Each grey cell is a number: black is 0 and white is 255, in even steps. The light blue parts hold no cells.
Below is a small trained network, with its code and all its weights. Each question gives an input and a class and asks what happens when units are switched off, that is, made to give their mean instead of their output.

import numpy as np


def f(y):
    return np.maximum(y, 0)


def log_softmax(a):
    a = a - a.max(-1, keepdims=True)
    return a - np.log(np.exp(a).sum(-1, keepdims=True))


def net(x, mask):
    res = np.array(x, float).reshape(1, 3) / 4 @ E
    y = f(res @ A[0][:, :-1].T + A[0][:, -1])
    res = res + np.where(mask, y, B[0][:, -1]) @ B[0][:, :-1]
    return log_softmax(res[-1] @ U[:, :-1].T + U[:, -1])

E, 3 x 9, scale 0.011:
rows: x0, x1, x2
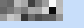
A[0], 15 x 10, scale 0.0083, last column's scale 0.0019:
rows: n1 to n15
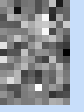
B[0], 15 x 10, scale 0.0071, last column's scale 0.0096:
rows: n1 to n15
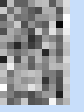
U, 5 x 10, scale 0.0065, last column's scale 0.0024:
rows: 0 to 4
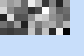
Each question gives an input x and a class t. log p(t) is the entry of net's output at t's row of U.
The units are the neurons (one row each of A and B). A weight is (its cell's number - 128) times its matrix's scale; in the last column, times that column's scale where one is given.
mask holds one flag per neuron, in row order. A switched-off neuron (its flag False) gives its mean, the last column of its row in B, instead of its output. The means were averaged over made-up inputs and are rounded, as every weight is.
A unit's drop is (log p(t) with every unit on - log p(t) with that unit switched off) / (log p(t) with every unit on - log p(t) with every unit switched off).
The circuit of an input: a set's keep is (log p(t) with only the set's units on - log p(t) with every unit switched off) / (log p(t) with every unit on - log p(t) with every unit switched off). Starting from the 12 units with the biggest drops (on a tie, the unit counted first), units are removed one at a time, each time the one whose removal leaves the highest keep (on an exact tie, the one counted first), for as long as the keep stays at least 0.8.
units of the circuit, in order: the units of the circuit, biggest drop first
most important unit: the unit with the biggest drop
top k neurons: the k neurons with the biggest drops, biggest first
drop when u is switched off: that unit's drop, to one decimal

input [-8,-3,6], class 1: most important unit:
n7
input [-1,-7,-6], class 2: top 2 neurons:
(n1, n9)
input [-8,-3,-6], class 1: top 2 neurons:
(n7, n2)
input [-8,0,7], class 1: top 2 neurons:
(n7, n2)
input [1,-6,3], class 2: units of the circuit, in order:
(n9, n1)
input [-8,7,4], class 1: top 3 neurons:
(n2, n14, n7)
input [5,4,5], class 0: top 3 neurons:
(n12, n11, n7)
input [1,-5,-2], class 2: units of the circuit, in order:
(n1, n9)
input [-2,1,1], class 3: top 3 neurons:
(n6, n9, n10)
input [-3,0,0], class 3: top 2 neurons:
(n6, n10)
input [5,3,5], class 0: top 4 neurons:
(n12, n11, n7, n2)
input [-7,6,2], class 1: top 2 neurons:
(n2, n14)
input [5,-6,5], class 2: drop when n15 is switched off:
-0.1
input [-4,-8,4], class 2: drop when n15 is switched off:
0.0
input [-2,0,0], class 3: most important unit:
n6
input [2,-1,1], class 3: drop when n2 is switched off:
0.2
